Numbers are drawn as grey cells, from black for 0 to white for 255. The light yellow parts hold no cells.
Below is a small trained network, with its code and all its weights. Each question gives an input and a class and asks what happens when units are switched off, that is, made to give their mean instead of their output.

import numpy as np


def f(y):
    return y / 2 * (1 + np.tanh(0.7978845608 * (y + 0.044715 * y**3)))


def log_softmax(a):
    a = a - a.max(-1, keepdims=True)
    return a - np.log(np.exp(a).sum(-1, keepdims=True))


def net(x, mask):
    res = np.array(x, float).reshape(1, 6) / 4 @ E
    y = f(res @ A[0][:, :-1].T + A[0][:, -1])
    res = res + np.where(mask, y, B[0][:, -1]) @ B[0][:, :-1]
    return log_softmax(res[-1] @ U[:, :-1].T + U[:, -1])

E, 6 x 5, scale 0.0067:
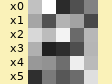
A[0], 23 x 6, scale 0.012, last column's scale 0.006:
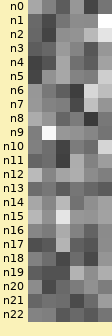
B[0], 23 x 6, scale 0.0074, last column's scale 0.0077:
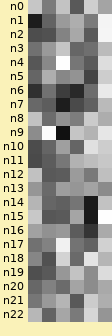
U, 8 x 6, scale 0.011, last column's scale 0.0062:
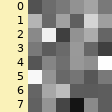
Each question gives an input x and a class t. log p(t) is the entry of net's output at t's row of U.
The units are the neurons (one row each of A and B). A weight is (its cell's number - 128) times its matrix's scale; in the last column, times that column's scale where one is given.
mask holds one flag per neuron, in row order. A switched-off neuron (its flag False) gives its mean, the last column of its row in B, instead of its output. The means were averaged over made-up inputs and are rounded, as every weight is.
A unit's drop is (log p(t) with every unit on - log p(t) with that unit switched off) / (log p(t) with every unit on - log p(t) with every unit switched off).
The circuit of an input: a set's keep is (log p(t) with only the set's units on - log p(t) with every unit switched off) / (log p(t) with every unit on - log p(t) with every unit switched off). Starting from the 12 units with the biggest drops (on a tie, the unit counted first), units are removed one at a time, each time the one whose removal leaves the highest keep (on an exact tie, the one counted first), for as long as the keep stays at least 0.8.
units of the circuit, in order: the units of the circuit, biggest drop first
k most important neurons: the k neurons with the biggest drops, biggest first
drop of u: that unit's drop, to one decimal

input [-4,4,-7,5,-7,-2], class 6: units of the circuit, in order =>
(n4)
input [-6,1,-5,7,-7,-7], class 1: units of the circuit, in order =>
(n18; n21)
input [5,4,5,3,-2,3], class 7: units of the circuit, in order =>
(n6; n7)
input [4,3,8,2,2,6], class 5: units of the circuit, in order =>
(n15; n14)
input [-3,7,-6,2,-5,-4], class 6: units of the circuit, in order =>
(n4; n17)
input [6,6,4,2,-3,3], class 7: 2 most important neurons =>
(n6; n7)
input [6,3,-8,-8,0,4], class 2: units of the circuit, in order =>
(n9; n2)
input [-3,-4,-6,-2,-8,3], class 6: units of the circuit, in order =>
(n4; n17)
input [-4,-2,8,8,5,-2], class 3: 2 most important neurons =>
(n2; n6)
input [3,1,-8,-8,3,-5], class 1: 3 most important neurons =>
(n0; n8; n18)
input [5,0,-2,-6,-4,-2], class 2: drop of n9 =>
0.3
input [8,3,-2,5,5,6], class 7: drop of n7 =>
0.2
